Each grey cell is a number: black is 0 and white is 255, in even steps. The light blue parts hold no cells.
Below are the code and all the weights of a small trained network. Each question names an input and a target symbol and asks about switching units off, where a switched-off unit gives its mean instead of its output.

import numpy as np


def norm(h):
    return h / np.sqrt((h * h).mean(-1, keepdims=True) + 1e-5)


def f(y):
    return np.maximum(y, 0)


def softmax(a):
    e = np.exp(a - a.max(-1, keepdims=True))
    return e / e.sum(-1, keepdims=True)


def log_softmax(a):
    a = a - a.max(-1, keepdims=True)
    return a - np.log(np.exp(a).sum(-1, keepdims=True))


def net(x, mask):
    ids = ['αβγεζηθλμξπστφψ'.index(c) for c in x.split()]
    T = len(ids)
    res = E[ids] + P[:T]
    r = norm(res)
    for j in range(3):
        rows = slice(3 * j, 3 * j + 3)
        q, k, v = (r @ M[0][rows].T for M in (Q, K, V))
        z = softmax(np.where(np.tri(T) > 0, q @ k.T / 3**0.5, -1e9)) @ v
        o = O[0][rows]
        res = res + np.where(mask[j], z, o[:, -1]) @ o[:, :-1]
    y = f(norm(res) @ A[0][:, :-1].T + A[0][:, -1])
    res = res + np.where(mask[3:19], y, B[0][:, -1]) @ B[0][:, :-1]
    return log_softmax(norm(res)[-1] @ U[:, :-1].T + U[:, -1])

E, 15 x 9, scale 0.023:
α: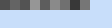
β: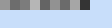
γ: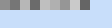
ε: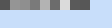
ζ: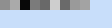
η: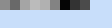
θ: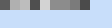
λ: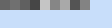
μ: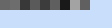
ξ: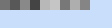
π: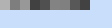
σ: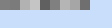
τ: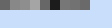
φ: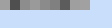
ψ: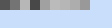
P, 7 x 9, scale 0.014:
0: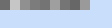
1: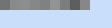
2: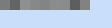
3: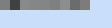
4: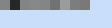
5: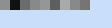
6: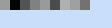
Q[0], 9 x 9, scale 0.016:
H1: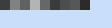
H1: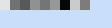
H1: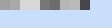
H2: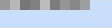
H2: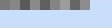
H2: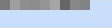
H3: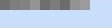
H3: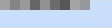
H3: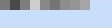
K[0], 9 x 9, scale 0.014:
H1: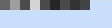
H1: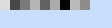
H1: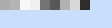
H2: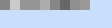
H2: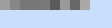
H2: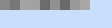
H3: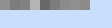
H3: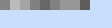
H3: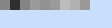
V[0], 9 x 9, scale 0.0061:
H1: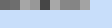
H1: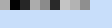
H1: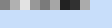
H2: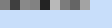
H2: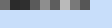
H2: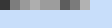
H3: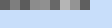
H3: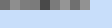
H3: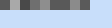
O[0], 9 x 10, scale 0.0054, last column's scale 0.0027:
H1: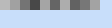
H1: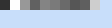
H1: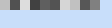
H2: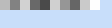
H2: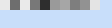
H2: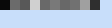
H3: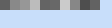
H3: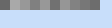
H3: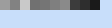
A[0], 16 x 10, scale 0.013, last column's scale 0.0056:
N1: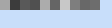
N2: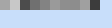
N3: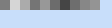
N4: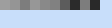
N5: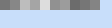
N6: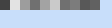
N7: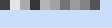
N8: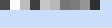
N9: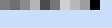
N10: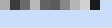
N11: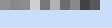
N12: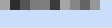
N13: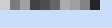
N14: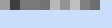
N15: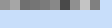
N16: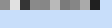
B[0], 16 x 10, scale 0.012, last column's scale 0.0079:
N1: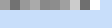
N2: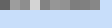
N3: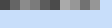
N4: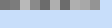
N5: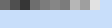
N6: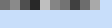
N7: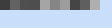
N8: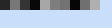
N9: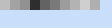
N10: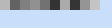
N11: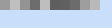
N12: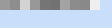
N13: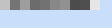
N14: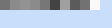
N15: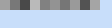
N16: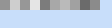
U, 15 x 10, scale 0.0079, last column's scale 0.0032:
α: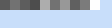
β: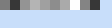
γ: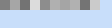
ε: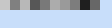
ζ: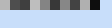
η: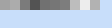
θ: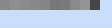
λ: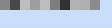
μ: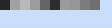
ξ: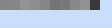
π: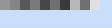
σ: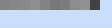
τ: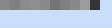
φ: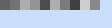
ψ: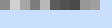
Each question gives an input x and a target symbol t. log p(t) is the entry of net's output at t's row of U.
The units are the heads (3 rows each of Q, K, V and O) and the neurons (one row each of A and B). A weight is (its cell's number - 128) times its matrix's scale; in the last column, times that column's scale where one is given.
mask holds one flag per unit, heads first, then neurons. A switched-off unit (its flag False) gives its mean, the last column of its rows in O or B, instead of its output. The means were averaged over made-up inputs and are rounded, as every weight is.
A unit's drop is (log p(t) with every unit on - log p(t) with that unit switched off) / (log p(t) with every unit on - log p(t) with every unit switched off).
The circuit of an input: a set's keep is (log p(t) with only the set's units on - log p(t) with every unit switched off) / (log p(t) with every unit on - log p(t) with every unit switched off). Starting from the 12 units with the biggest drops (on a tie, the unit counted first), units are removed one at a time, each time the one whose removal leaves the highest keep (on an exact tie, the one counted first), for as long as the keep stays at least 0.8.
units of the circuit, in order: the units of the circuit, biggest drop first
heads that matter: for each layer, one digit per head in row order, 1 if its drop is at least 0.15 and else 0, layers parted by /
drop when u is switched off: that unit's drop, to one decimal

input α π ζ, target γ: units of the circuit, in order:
(N16)
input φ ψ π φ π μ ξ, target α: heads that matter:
100
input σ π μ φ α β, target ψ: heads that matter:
100
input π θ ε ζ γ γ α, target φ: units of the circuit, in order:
(H1 H2 N4)
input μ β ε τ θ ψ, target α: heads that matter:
100
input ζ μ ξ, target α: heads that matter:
000
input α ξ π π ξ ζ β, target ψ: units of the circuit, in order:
(H1 N11)
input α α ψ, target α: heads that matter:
000
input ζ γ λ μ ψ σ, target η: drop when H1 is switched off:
0.4
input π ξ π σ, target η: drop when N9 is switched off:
0.3
